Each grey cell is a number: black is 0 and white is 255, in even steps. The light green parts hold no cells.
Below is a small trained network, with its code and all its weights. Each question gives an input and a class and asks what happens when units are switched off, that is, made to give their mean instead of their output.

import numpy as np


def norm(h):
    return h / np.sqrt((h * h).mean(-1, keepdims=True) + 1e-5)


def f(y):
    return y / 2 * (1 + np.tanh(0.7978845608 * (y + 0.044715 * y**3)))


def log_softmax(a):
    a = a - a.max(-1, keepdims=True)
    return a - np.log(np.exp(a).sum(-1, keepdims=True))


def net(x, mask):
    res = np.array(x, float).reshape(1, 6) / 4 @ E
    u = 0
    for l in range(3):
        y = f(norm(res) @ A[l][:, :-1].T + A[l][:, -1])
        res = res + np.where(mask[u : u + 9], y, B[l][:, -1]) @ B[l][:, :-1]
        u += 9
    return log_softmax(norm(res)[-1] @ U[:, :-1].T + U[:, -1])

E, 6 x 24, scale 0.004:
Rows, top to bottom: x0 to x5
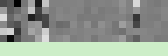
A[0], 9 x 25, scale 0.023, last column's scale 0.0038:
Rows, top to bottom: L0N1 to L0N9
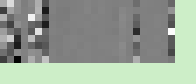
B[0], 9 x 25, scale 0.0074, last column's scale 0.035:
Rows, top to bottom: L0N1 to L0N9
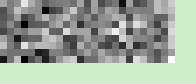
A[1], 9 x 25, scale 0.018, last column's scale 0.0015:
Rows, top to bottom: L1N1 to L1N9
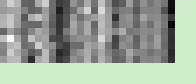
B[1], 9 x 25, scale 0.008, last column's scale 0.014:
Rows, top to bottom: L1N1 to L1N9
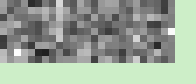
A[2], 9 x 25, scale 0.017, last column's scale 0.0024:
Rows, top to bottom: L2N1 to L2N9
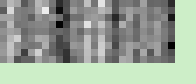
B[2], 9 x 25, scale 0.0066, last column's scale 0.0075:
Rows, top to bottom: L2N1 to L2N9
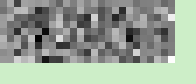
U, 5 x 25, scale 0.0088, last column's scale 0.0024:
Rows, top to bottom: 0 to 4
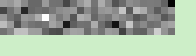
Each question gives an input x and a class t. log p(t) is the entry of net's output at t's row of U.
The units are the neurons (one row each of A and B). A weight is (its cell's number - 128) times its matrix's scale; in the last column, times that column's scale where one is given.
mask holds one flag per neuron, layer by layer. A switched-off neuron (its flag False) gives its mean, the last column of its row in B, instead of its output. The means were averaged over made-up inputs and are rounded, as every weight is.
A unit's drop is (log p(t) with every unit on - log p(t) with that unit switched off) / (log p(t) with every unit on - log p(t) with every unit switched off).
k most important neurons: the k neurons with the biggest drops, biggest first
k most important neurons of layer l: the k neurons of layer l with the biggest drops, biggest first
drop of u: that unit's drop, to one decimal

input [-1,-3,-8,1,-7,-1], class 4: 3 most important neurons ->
(L0N2, L0N9, L0N6)
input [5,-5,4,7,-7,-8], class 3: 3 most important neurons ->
(L0N9, L0N7, L0N5)
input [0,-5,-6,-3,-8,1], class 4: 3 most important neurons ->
(L0N2, L0N9, L0N6)
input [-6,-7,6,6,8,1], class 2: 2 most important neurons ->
(L0N5, L0N9)
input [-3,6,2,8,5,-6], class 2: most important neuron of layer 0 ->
(L0N3)
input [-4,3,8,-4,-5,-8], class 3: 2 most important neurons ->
(L0N9, L0N5)
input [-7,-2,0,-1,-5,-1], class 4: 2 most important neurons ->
(L0N2, L0N1)
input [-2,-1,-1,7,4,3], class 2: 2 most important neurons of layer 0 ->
(L0N5, L0N4)
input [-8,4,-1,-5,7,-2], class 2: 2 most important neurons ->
(L0N9, L0N2)
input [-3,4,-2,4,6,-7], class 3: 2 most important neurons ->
(L0N6, L0N5)
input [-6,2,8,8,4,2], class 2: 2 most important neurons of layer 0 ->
(L0N9, L0N7)
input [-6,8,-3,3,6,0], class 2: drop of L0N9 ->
0.3
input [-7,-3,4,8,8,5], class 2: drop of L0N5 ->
0.1
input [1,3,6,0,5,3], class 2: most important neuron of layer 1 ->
(L1N5)
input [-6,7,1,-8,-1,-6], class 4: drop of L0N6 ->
0.1
